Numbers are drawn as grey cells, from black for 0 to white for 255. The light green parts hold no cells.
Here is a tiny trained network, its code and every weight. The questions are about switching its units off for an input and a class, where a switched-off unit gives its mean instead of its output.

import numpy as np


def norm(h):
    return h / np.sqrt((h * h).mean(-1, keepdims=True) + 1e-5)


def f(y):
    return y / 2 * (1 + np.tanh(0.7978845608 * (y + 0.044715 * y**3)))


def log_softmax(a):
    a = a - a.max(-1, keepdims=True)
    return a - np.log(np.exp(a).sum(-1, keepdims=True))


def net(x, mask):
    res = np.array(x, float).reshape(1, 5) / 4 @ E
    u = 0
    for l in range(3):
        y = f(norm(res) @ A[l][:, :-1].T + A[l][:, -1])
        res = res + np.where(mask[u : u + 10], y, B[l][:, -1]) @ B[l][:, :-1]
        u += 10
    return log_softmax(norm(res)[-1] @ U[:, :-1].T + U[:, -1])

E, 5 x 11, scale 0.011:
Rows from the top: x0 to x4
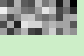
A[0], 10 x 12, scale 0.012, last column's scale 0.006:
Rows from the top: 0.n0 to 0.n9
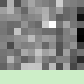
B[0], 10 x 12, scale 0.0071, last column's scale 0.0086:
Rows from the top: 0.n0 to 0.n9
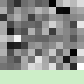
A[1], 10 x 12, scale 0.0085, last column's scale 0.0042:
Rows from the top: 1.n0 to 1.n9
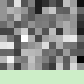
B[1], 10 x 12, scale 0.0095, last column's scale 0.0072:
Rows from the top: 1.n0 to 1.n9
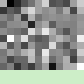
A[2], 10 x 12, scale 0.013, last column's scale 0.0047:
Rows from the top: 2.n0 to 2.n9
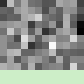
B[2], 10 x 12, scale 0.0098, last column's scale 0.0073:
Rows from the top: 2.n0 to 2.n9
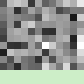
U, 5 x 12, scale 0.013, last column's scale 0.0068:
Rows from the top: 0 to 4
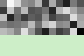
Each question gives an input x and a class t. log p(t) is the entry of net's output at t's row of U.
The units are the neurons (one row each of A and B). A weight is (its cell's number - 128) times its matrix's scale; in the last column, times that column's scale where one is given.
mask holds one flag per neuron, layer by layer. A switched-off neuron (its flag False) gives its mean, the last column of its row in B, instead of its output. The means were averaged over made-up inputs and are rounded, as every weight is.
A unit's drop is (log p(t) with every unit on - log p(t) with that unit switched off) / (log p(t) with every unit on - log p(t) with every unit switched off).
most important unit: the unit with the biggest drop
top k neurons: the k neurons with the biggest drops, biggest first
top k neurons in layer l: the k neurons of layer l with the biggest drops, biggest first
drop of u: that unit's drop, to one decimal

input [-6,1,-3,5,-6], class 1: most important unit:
0.n0
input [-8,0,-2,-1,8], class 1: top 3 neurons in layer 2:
[2.n0; 2.n4; 2.n2]
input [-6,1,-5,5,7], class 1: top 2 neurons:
[1.n5; 0.n0]
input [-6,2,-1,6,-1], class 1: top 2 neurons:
[0.n0; 1.n5]
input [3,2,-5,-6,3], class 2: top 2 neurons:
[1.n0; 0.n9]
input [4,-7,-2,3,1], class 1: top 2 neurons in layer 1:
[1.n0; 1.n9]
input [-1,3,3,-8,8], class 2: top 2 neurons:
[1.n0; 0.n9]
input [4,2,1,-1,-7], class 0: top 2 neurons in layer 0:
[0.n0; 0.n1]
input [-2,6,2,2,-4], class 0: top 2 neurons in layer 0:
[0.n1; 0.n5]
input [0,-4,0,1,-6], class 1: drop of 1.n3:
0.0
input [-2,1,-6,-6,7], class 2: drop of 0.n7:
0.1
